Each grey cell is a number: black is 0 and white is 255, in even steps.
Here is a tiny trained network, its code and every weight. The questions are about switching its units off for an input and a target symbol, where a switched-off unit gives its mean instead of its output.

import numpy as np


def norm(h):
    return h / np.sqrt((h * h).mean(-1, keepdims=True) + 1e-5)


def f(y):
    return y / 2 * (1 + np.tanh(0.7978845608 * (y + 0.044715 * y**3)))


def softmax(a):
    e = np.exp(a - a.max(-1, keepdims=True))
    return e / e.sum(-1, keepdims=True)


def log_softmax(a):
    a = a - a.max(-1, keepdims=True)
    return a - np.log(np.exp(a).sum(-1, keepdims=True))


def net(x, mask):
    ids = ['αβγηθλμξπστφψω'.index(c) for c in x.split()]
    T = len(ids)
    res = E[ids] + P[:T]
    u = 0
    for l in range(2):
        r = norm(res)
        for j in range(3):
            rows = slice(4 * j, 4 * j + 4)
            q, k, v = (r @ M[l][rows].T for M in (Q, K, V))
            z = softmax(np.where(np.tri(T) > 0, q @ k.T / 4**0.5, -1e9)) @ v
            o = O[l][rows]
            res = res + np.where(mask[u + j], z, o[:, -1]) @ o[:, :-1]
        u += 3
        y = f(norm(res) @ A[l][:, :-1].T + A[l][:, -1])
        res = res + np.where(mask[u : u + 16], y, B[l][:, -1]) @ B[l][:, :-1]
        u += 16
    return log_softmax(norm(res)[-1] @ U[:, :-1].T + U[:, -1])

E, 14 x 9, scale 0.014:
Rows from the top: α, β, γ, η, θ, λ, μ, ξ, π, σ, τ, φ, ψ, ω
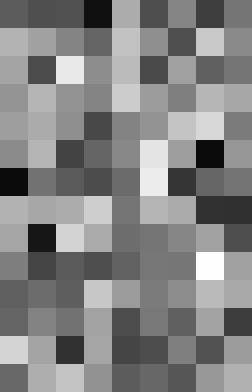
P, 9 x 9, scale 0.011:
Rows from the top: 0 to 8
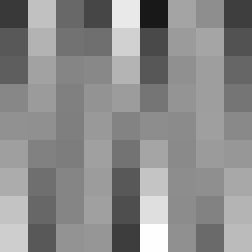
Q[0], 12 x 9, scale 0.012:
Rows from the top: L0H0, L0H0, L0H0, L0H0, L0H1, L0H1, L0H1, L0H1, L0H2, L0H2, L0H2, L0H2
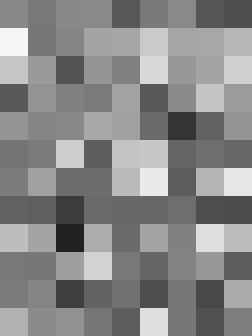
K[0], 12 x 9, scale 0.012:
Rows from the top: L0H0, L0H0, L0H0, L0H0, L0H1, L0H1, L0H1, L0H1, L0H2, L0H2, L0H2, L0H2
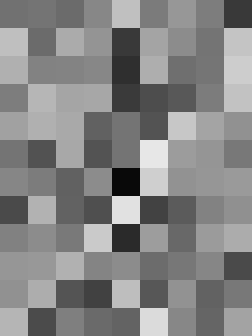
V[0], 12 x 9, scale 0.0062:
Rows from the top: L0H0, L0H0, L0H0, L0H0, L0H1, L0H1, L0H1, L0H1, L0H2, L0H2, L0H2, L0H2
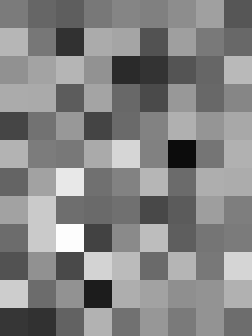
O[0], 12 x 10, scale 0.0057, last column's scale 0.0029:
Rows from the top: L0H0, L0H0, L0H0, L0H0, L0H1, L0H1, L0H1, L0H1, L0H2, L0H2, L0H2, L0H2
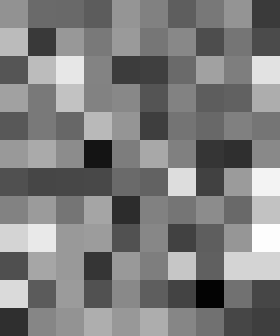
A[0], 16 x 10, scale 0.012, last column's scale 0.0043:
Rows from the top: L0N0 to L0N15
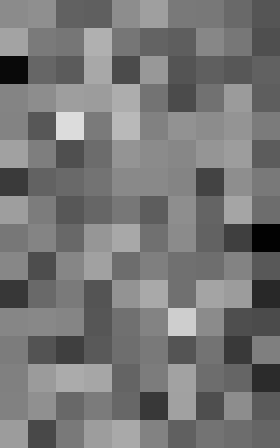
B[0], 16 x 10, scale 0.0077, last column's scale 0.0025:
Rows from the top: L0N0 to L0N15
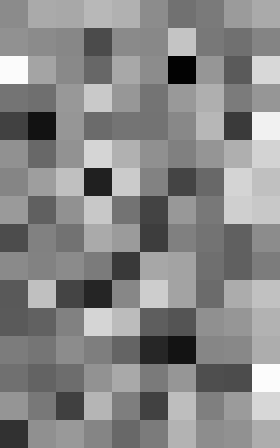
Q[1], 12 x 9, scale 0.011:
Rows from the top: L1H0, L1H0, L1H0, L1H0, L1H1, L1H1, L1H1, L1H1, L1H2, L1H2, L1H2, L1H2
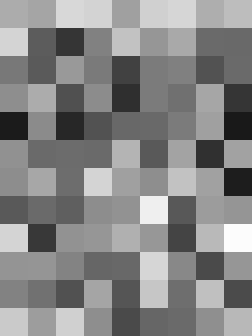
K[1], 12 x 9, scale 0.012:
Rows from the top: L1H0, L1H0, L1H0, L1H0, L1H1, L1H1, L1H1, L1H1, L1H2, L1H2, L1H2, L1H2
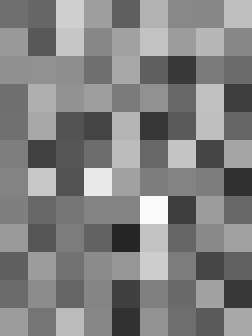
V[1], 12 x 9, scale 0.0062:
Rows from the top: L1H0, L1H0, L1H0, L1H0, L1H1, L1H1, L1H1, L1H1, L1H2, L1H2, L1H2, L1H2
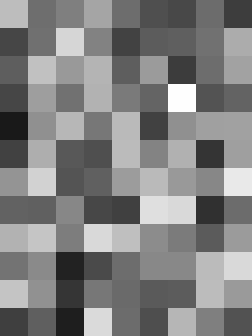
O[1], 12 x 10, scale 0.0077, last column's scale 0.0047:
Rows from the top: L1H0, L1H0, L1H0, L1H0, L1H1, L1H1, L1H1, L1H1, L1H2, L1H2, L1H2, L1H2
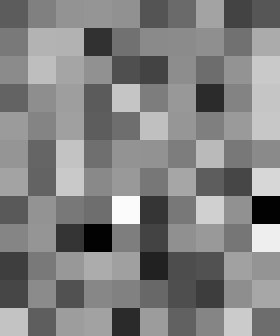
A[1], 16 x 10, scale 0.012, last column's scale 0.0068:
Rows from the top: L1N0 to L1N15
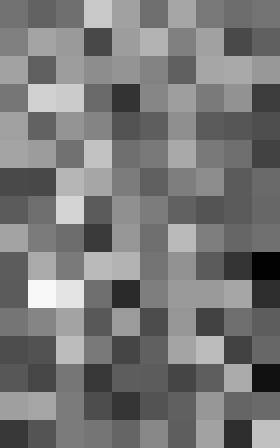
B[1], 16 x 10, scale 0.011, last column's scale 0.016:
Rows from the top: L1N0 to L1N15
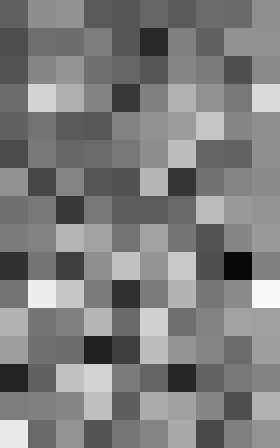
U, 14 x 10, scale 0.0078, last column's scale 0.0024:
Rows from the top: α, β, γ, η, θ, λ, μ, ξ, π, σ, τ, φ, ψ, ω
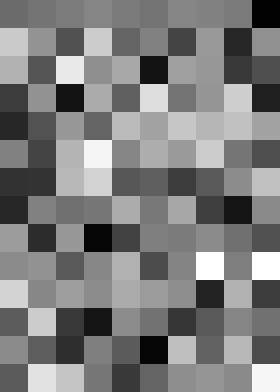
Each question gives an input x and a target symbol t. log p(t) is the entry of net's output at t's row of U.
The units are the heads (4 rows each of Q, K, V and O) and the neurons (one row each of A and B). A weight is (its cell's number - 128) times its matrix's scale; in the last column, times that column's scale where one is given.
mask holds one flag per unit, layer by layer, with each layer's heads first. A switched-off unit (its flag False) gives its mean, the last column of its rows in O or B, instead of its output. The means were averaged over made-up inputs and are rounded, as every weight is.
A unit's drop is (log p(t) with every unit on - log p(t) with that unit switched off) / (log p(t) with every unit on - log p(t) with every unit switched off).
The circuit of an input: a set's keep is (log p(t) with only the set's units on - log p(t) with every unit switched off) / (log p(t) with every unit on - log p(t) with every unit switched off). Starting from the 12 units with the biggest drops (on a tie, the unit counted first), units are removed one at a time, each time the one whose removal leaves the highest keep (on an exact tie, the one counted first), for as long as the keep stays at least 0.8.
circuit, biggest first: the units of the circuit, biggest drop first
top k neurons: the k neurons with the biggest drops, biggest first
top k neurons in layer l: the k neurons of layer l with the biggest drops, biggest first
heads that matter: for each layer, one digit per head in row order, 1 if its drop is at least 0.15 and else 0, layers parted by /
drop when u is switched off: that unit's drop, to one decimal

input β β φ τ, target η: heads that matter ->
001 / 000
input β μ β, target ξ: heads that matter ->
100 / 001
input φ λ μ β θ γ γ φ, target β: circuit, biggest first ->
L0N2, L0H2, L1N10
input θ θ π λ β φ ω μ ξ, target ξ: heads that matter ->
000 / 010
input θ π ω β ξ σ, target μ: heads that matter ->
000 / 001
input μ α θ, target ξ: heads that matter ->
100 / 001
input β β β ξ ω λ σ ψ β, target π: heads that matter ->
100 / 000
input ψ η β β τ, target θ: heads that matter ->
001 / 000
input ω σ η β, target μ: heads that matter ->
100 / 001
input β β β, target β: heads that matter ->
010 / 100
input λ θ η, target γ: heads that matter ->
101 / 010
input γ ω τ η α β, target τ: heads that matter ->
011 / 000
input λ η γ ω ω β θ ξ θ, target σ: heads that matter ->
000 / 010
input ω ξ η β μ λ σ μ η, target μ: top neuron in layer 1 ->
L1N10
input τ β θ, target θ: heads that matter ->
101 / 000
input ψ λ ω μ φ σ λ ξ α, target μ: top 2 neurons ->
L1N13, L0N12
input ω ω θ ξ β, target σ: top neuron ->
L1N10
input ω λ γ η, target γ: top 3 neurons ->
L1N10, L1N3, L1N2
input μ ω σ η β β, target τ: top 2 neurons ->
L0N0, L0N4
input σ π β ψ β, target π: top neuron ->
L0N4
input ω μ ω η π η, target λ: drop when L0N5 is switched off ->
0.1
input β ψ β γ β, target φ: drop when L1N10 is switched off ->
0.1
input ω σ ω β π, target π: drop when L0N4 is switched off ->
0.1
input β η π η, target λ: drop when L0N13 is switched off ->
0.0
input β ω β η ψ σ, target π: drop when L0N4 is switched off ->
0.1
